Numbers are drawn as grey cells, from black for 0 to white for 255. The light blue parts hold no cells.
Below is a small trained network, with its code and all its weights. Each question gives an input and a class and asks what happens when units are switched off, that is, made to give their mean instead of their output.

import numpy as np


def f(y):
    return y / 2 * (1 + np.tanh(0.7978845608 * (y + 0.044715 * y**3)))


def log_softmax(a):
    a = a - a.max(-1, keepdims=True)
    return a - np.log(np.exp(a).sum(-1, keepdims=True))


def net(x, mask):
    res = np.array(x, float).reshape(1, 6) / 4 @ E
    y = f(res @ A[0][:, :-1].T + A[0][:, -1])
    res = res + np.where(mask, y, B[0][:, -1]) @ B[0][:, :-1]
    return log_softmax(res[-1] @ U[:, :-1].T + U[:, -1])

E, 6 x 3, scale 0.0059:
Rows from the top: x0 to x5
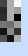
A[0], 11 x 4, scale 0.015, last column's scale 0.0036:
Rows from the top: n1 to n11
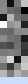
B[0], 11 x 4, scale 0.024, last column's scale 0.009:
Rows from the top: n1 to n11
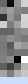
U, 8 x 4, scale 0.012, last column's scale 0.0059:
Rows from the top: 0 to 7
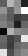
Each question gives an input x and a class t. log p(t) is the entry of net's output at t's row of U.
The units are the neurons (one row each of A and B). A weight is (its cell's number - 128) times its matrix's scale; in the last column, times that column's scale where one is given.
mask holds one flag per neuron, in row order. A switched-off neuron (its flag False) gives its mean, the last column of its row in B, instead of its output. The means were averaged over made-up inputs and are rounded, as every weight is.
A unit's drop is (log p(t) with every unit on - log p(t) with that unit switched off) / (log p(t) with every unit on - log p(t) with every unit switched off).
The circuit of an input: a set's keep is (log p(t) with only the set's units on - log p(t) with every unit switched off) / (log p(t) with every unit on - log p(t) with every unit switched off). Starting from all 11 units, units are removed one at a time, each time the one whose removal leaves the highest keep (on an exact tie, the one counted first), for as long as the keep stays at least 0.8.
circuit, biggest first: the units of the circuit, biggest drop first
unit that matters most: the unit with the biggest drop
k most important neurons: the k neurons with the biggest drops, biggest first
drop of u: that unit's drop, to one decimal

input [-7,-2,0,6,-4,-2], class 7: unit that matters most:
n4
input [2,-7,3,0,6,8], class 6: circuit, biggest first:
n9, n1
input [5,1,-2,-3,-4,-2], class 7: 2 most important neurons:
n3, n4
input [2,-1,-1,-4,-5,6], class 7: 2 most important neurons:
n3, n11
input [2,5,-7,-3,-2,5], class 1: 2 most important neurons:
n9, n11
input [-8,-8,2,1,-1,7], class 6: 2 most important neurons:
n1, n9
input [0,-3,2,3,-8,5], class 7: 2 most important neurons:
n4, n3
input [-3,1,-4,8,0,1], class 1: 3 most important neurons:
n9, n3, n11
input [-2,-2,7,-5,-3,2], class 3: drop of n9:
0.3
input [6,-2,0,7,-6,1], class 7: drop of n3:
0.2
